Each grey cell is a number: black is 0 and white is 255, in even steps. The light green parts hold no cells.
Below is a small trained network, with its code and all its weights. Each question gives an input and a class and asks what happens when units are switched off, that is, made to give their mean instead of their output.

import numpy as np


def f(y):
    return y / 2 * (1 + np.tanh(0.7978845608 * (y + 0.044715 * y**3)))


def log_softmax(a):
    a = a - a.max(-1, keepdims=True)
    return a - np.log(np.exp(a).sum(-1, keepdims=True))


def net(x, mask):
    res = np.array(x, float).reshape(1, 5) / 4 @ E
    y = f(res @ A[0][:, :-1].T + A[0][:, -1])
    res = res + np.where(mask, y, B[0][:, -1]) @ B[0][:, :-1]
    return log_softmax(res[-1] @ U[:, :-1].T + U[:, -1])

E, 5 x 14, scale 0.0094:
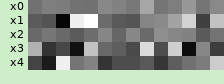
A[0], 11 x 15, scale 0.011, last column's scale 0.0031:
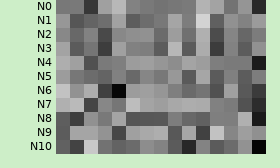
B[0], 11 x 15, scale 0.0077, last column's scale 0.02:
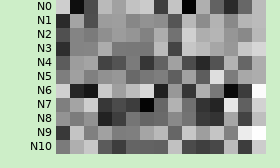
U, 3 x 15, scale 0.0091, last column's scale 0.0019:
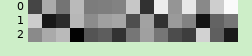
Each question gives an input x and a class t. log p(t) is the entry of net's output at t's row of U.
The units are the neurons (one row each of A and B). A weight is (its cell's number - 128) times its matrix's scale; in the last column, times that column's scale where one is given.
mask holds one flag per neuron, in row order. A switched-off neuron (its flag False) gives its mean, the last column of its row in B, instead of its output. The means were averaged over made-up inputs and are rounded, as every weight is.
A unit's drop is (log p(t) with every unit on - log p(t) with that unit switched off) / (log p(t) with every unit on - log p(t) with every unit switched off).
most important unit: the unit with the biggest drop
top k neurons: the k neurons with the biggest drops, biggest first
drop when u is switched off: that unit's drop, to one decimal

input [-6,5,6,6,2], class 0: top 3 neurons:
(N6, N3, N1)
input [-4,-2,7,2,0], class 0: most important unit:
N0
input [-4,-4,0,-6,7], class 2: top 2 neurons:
(N10, N3)
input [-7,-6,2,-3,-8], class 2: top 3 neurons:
(N7, N4, N0)
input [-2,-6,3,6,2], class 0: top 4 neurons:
(N3, N2, N0, N5)
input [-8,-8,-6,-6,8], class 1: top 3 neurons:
(N6, N7, N4)
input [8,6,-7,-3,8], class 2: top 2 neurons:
(N6, N8)
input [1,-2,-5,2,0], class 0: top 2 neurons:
(N0, N3)
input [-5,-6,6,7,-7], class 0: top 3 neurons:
(N3, N2, N5)
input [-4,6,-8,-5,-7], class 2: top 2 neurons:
(N7, N6)
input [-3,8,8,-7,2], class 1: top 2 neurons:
(N0, N3)
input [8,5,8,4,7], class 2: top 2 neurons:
(N6, N8)
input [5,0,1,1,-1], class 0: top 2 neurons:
(N6, N10)
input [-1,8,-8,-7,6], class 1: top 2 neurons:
(N0, N3)
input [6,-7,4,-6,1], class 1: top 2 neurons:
(N6, N3)
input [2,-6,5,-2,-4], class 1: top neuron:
(N6)
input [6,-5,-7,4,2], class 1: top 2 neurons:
(N6, N9)
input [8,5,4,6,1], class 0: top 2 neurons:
(N6, N3)
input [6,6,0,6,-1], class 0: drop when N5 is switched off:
0.1
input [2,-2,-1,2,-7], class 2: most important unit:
N7
